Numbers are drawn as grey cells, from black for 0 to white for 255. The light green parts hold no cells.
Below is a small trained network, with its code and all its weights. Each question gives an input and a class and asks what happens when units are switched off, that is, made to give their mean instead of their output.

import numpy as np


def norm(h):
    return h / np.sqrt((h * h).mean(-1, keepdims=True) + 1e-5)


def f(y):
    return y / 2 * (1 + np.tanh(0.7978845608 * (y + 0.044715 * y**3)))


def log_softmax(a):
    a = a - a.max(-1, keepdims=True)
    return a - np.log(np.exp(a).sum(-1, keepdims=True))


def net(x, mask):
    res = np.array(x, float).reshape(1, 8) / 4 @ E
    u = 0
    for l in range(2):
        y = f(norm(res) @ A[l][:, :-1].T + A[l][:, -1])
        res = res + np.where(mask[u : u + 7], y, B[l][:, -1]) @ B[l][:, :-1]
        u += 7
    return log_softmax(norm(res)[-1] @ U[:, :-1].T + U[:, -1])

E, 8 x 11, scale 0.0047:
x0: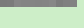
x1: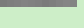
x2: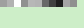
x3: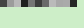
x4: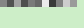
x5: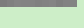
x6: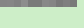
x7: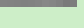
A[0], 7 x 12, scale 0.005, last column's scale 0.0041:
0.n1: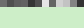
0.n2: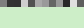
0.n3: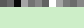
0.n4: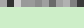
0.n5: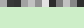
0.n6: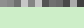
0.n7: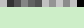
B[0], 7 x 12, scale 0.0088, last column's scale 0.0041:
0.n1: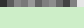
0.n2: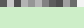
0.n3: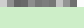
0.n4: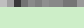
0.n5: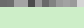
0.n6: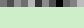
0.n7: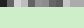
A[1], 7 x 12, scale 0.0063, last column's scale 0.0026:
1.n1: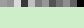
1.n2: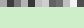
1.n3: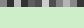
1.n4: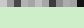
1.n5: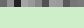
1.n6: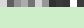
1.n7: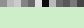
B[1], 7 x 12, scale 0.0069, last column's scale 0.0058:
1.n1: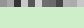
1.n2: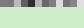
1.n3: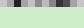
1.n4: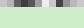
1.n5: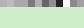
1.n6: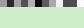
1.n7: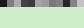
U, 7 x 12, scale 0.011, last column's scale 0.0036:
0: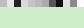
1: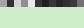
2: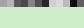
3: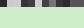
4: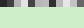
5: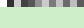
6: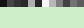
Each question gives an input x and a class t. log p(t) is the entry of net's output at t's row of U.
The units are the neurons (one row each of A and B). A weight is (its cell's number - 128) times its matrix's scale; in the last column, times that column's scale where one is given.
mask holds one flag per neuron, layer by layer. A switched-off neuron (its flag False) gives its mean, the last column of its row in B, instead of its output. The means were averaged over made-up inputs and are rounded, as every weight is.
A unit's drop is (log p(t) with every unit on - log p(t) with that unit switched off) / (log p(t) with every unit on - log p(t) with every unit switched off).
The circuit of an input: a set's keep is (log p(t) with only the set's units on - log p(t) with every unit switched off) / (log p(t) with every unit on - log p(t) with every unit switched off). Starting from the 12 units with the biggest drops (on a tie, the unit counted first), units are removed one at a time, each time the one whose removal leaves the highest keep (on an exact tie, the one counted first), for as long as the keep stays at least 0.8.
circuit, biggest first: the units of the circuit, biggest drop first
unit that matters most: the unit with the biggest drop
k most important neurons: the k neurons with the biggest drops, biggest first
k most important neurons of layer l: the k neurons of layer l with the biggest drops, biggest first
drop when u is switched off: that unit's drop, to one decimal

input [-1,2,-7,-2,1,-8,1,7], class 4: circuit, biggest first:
(0.n7)
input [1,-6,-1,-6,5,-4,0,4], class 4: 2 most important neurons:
(0.n2, 0.n7)
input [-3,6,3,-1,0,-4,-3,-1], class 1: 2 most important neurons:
(1.n6, 0.n6)
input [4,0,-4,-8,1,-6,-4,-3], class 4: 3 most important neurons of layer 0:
(0.n7, 0.n5, 0.n2)
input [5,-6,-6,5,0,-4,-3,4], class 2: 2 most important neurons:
(0.n3, 0.n6)
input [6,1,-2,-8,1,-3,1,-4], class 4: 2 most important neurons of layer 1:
(1.n2, 1.n3)
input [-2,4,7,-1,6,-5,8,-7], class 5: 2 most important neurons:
(1.n6, 1.n2)
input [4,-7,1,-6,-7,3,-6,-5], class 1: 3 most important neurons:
(0.n6, 1.n6, 1.n1)
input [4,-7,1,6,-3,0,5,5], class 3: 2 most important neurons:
(1.n7, 1.n6)
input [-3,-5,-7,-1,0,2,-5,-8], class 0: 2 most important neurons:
(0.n2, 0.n3)
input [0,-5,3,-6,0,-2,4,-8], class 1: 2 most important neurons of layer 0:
(0.n6, 0.n3)
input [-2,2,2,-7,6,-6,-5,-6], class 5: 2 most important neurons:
(1.n6, 1.n4)
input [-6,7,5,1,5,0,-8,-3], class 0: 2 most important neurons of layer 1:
(1.n1, 1.n3)
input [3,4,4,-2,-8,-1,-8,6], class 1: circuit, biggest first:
(0.n6)
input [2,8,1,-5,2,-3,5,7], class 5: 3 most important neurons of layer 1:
(1.n6, 1.n4, 1.n1)
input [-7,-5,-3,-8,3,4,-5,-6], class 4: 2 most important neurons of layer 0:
(0.n2, 0.n5)
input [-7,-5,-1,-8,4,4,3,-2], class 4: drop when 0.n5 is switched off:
0.1
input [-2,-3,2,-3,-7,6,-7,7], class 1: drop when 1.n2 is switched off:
0.0
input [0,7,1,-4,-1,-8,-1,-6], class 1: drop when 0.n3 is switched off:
0.1
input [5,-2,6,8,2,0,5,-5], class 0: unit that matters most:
1.n1
